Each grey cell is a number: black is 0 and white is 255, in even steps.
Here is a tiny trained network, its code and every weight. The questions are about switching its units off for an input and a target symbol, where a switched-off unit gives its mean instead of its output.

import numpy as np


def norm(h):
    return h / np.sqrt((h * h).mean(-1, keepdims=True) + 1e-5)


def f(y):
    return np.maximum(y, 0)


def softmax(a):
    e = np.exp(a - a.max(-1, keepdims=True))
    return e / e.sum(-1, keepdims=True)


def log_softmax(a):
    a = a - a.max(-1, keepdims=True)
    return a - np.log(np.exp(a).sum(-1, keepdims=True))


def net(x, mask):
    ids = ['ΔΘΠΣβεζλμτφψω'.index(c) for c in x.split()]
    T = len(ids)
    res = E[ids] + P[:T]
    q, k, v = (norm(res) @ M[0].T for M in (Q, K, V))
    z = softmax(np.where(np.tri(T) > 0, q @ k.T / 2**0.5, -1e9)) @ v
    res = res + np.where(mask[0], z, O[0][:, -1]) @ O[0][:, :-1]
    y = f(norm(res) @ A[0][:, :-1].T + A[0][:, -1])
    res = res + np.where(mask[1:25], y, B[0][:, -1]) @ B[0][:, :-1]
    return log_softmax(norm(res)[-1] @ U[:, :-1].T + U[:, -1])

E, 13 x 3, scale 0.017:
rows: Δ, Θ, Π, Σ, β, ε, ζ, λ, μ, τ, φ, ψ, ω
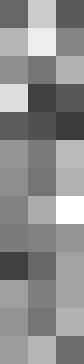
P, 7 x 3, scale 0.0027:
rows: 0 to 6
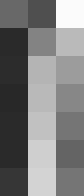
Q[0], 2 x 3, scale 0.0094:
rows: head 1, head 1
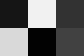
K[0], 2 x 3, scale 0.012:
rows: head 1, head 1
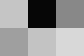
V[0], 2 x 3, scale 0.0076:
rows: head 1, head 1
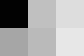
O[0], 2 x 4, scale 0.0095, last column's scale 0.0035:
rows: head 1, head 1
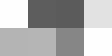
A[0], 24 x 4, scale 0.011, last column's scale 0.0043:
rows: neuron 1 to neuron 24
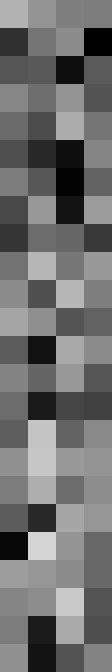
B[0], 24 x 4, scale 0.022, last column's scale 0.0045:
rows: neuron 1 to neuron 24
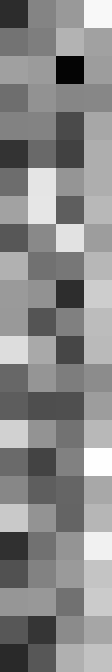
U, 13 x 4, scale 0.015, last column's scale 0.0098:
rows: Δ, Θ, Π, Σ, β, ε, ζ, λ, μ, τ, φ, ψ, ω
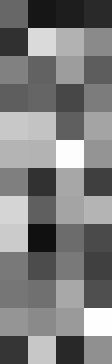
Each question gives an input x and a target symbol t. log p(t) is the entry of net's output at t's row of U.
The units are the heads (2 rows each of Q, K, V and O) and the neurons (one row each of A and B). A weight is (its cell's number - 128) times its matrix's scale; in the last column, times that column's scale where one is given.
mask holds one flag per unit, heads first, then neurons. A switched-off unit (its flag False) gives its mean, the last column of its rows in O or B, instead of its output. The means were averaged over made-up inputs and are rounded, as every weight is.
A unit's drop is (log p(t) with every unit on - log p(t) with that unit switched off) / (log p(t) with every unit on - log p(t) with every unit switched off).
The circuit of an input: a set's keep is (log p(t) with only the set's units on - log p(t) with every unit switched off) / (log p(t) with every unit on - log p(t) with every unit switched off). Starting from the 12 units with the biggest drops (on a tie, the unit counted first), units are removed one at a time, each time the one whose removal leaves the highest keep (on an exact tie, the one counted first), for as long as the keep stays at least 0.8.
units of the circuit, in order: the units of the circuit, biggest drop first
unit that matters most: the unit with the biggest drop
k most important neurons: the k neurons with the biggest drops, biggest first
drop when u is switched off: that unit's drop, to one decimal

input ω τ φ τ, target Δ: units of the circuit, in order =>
(head 1; neuron 24; neuron 13; neuron 19)
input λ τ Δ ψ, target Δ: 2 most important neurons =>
(neuron 11; neuron 20)
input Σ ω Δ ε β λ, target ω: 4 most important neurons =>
(neuron 20; neuron 5; neuron 13; neuron 11)
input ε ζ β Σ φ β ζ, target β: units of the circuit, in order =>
(neuron 13; head 1)
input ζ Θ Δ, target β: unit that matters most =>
neuron 8
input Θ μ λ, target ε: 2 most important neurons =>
(neuron 20; neuron 24)
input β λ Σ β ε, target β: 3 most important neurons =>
(neuron 13; neuron 19; neuron 17)
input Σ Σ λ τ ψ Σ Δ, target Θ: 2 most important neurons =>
(neuron 20; neuron 9)
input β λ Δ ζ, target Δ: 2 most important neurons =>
(neuron 23; neuron 8)
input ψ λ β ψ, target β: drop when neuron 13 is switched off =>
0.2
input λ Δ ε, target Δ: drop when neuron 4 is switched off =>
0.0
